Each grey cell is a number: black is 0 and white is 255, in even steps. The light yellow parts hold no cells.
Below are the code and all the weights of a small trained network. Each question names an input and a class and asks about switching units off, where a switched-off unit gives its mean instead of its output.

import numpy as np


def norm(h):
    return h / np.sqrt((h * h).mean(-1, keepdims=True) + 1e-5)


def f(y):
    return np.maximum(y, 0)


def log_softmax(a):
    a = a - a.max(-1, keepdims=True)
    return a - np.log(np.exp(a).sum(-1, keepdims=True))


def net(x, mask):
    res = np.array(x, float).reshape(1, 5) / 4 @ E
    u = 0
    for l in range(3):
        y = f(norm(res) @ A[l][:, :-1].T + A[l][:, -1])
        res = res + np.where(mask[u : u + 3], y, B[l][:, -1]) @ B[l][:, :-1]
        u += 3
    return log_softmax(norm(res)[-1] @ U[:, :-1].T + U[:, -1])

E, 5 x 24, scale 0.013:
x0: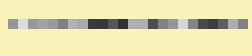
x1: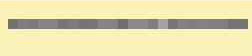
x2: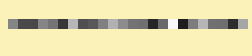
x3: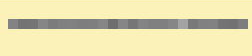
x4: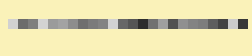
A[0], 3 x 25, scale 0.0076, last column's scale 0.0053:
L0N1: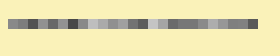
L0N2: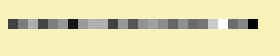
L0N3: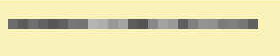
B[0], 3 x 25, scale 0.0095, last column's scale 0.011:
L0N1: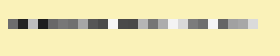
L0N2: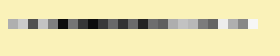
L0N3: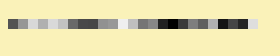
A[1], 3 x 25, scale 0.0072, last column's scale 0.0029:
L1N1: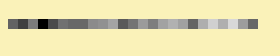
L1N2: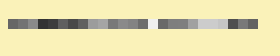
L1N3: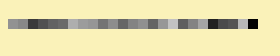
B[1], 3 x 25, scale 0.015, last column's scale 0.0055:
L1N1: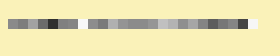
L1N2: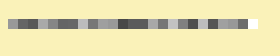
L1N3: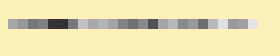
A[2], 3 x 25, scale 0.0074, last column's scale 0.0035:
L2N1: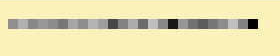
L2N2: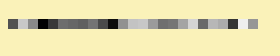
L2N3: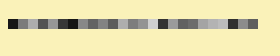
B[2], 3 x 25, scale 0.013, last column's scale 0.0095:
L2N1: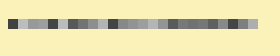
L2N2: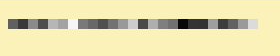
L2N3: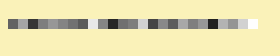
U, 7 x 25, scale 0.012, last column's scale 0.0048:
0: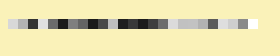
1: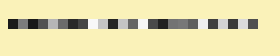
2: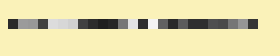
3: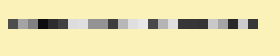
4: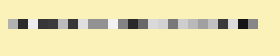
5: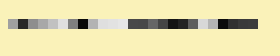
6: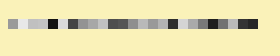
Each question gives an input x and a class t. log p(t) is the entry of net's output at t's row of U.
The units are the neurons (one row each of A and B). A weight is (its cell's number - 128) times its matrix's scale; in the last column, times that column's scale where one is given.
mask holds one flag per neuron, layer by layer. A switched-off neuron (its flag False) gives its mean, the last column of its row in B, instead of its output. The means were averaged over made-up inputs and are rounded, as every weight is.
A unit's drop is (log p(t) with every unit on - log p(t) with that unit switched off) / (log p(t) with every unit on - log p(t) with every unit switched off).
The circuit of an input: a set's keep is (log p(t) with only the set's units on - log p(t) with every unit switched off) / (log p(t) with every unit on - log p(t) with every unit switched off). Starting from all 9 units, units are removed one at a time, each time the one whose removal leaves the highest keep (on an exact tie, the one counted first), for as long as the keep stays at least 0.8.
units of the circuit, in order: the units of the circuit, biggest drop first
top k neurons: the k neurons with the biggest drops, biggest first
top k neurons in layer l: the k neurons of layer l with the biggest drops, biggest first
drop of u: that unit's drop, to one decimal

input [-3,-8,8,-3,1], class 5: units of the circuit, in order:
(L0N3)
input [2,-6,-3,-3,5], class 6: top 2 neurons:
(L0N1; L2N2)
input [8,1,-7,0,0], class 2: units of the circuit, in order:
(L1N2; L2N2)
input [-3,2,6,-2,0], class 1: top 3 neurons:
(L2N3; L2N2; L1N1)
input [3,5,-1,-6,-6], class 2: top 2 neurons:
(L2N2; L0N1)
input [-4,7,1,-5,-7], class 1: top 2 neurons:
(L2N3; L0N3)
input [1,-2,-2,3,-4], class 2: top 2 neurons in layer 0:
(L0N1; L0N2)
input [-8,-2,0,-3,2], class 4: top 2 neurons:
(L0N1; L1N1)
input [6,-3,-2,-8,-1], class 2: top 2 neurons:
(L1N2; L0N1)
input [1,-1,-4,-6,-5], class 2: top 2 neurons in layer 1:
(L1N2; L1N3)
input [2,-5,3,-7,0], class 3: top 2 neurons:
(L0N2; L0N3)
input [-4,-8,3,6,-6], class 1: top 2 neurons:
(L2N3; L0N3)
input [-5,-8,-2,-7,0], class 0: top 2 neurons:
(L0N2; L0N3)
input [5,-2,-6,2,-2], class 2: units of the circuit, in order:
(L2N2)
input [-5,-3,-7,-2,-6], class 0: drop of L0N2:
0.6
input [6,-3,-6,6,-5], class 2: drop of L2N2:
0.1
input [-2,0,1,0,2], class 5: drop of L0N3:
1.0
